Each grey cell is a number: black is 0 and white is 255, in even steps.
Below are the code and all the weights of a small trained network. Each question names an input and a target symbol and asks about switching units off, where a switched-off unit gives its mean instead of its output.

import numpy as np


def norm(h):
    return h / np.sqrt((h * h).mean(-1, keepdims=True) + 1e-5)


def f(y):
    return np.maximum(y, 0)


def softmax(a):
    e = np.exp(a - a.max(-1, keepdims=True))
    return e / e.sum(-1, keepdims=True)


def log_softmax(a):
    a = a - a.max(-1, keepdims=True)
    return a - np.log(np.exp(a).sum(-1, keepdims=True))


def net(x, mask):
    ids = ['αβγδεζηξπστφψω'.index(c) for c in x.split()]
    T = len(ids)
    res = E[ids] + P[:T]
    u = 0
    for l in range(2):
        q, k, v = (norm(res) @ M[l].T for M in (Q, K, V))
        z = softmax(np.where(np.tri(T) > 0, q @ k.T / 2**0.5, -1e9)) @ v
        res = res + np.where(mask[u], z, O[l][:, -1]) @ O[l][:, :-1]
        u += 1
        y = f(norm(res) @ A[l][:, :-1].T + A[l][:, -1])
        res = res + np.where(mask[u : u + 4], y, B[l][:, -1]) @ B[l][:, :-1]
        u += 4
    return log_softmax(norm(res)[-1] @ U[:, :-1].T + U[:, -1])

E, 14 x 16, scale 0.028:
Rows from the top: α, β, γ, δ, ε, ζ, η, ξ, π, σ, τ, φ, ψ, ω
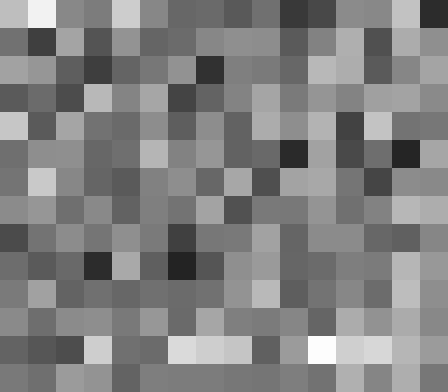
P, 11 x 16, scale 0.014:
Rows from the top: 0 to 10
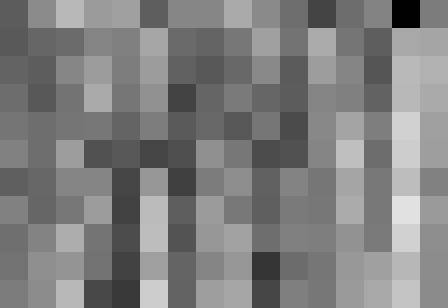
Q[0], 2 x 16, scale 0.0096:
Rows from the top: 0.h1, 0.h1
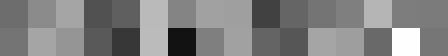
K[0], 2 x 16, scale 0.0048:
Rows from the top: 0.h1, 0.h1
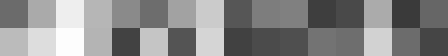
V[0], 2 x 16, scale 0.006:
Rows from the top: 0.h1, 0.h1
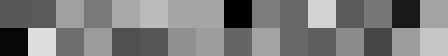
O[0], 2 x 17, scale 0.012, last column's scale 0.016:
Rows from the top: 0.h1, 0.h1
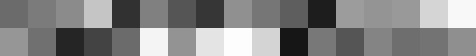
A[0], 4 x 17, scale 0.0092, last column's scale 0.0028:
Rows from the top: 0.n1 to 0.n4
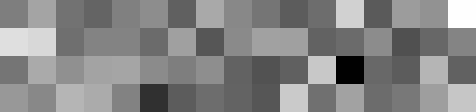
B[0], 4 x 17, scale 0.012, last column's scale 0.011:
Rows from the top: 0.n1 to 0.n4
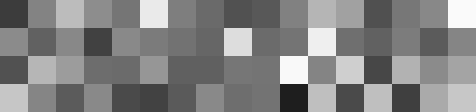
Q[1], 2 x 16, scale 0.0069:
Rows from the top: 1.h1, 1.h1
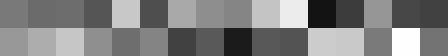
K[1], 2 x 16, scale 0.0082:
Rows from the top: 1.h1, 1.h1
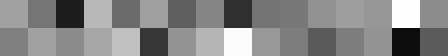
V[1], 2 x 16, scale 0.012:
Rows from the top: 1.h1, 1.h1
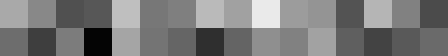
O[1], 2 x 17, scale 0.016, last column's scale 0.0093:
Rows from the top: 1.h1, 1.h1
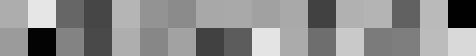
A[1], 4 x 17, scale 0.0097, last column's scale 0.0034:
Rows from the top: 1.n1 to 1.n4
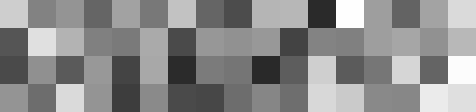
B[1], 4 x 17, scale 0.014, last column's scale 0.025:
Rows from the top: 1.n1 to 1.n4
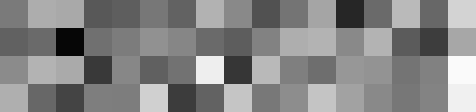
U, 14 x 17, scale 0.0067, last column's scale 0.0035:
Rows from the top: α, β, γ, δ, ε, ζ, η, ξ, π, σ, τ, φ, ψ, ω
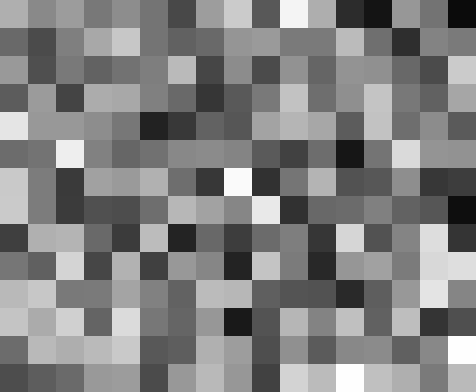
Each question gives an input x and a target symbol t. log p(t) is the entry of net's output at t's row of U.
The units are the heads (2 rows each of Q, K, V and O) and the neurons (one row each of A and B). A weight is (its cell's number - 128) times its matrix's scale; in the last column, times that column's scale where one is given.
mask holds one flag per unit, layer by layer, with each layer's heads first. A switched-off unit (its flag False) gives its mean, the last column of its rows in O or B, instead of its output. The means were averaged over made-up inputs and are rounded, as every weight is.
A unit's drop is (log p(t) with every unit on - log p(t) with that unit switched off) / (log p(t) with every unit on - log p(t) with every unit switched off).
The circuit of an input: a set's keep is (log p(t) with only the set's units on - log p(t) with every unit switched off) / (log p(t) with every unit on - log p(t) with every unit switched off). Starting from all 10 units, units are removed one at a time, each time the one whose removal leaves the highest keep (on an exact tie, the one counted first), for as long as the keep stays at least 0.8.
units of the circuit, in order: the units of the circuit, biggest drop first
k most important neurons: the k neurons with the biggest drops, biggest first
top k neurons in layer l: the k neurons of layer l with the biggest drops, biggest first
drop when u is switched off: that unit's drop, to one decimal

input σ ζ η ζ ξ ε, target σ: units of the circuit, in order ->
(1.h1 0.h1)
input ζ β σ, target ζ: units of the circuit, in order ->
(1.h1)
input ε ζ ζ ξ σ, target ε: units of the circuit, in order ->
(0.h1 0.n4)
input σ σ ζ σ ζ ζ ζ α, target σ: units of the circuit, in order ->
(1.h1 0.h1)
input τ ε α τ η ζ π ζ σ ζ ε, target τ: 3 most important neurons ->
(1.n1 1.n3 0.n1)
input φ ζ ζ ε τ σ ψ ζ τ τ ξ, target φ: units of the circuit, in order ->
(0.h1 1.n3)
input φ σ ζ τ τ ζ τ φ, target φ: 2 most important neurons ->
(1.n3 0.n4)
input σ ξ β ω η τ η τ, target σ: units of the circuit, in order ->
(0.h1 1.h1)
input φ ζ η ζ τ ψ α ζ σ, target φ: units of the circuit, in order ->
(0.h1 1.n3 1.h1)
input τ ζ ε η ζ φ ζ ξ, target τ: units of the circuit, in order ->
(1.h1 0.h1 1.n1)
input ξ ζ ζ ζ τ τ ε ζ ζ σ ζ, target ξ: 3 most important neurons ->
(1.n2 1.n1 1.n3)
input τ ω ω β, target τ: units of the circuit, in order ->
(0.h1 1.h1 1.n1)
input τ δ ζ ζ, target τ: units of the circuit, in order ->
(0.h1 1.h1)
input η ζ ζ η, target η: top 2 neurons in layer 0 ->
(0.n2 0.n1)
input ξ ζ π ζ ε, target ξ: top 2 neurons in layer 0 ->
(0.n1 0.n3)
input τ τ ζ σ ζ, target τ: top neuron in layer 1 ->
(1.n1)
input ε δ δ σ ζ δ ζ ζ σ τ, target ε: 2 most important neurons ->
(0.n4 1.n3)
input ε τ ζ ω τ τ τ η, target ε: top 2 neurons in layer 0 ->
(0.n4 0.n1)
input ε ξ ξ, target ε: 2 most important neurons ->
(0.n4 0.n1)
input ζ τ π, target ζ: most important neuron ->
(0.n3)
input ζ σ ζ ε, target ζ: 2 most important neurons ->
(1.n2 0.n3)
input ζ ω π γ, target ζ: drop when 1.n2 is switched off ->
0.1
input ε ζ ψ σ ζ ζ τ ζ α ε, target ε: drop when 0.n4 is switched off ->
0.5
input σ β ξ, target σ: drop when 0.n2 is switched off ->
0.0
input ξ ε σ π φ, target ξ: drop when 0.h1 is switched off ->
0.9
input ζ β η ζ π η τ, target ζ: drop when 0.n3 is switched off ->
0.2
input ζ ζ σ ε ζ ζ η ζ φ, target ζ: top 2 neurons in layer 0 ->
(0.n3 0.n4)
